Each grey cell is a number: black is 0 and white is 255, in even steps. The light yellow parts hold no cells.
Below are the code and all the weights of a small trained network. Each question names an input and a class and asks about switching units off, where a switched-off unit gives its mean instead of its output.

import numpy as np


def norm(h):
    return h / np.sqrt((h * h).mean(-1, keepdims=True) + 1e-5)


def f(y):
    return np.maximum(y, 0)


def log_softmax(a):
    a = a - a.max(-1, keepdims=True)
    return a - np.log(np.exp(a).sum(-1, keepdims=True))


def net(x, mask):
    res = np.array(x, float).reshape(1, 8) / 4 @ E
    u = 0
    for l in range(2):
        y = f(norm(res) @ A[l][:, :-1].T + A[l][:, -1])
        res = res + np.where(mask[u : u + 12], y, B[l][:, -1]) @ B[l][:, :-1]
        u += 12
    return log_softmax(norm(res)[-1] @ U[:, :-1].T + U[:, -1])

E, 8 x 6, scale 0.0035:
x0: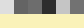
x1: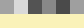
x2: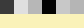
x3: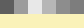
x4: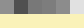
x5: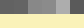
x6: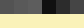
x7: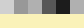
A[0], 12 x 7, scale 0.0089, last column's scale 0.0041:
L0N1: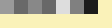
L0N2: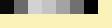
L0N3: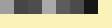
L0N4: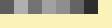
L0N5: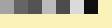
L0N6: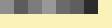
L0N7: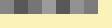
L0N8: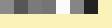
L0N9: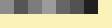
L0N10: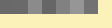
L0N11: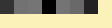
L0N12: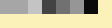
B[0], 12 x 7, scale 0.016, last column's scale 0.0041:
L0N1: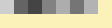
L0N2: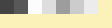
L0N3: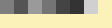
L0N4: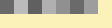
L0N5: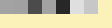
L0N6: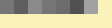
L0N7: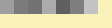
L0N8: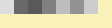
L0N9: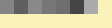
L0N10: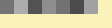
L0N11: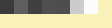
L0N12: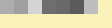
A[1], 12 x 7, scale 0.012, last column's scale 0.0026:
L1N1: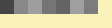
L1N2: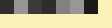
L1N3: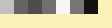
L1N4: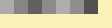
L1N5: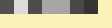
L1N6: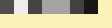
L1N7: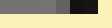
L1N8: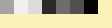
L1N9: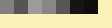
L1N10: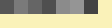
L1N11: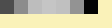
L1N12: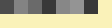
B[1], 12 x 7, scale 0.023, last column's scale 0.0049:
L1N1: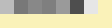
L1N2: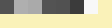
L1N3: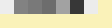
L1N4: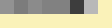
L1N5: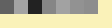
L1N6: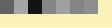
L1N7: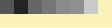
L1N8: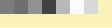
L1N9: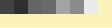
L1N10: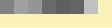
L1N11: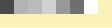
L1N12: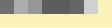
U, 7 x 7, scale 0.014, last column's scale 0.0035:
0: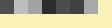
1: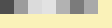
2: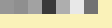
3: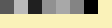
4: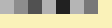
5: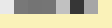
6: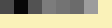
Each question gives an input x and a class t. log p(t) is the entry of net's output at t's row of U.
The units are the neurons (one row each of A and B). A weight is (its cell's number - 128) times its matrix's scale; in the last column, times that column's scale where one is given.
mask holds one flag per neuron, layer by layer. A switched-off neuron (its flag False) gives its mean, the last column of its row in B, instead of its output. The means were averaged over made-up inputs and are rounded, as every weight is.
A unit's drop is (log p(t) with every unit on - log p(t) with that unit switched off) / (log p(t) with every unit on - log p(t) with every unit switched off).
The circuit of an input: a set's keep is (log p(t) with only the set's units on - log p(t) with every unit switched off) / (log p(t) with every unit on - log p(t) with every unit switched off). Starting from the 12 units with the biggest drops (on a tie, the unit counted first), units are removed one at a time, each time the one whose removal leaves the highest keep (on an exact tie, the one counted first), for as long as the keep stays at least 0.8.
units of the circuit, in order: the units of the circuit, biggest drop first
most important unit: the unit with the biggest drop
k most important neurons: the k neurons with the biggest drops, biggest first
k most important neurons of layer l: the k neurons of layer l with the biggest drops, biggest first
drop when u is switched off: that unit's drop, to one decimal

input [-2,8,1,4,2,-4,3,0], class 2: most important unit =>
L0N11
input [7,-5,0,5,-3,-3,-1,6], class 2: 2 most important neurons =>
[L0N12, L1N8]
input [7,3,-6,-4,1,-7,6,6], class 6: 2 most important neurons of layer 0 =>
[L0N3, L0N11]
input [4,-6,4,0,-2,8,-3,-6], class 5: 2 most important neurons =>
[L0N8, L1N3]
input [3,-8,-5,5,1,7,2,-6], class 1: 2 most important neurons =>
[L0N2, L1N11]
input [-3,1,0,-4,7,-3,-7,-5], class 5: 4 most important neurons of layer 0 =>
[L0N8, L0N11, L0N2, L0N3]
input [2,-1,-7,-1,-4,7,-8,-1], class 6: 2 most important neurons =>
[L0N3, L1N9]
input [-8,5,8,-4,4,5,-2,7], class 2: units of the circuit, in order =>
[L1N8, L0N12]
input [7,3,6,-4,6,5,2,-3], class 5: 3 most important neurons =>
[L0N8, L1N3, L0N1]
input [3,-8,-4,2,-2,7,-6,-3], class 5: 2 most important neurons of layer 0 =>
[L0N8, L0N1]
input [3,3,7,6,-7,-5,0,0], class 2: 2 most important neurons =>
[L1N8, L0N12]
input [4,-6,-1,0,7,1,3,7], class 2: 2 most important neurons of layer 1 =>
[L1N2, L1N3]
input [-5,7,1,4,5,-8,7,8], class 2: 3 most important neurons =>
[L1N8, L0N12, L0N11]
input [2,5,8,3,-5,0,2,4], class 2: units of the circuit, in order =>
[L1N8]
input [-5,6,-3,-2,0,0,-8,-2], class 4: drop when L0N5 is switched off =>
0.4
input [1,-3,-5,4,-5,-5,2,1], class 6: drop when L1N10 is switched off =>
0.0
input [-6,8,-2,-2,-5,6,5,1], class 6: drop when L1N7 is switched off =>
0.1
